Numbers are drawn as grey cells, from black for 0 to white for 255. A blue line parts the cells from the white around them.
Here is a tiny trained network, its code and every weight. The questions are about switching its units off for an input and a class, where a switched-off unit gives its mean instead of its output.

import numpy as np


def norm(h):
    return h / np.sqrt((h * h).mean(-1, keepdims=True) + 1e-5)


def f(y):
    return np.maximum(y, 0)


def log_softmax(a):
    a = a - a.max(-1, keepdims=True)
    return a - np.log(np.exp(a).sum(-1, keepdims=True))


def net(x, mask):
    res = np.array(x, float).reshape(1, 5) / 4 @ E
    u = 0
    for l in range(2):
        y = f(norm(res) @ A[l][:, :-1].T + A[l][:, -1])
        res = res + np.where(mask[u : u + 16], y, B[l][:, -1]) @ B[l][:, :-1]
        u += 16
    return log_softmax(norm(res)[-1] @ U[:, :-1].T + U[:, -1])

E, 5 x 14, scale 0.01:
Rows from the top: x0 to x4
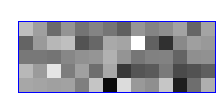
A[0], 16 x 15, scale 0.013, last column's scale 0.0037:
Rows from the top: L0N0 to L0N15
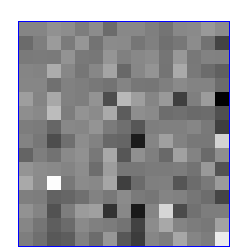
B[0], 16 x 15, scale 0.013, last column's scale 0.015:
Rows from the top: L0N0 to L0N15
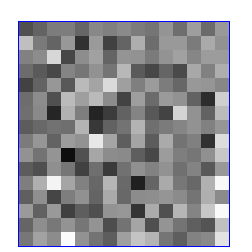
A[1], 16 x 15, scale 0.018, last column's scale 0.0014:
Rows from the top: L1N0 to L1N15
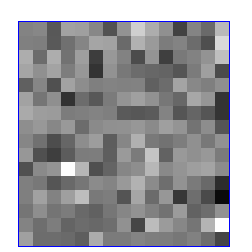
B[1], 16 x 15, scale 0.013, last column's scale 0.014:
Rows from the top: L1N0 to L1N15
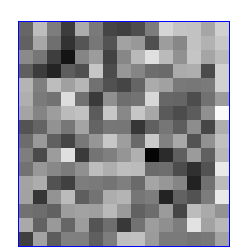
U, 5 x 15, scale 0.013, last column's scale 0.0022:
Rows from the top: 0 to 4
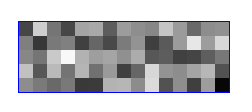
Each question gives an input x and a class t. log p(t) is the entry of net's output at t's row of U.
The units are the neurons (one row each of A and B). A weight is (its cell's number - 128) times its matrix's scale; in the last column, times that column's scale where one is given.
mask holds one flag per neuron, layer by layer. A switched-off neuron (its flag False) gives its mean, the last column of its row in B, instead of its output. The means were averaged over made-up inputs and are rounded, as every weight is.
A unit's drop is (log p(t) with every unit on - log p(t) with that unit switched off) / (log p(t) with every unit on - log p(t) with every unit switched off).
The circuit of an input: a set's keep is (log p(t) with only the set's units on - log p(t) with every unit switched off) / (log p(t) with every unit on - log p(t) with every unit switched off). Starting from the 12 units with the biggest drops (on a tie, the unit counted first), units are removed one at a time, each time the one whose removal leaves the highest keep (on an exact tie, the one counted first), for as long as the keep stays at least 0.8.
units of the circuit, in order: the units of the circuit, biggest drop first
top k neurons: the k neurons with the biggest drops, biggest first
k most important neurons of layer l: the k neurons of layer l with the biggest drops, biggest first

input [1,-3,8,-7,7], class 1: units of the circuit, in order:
[L0N13, L1N9]
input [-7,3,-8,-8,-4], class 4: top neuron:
[L0N11]
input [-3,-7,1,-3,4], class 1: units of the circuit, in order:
[L0N11, L1N9]
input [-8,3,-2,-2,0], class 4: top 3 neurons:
[L0N15, L0N11, L0N5]
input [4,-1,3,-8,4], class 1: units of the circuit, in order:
[L1N9, L0N11]
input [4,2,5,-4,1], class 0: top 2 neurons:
[L0N13, L0N11]
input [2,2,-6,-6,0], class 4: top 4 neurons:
[L0N15, L0N5, L0N8, L0N11]
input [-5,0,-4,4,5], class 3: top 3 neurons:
[L0N13, L0N15, L0N8]
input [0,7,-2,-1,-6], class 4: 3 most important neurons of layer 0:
[L0N11, L0N13, L0N8]
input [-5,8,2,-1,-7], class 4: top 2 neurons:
[L0N11, L0N13]
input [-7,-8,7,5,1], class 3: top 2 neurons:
[L0N13, L0N5]
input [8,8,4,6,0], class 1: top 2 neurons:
[L0N8, L0N5]
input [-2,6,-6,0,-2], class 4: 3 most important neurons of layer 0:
[L0N11, L0N13, L0N5]
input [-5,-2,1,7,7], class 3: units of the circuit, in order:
[L0N13]
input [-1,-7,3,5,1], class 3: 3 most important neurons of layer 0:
[L0N13, L0N5, L0N8]
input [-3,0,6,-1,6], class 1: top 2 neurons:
[L0N11, L0N13]
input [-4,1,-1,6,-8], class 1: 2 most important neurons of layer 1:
[L1N3, L1N2]
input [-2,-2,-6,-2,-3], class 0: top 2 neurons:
[L0N11, L1N0]
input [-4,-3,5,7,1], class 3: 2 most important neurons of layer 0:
[L0N13, L0N5]
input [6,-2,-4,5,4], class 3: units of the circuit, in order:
[L0N13]
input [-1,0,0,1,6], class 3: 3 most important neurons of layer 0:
[L0N13, L0N15, L0N8]
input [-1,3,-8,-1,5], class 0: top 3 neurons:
[L0N11, L1N0, L1N1]
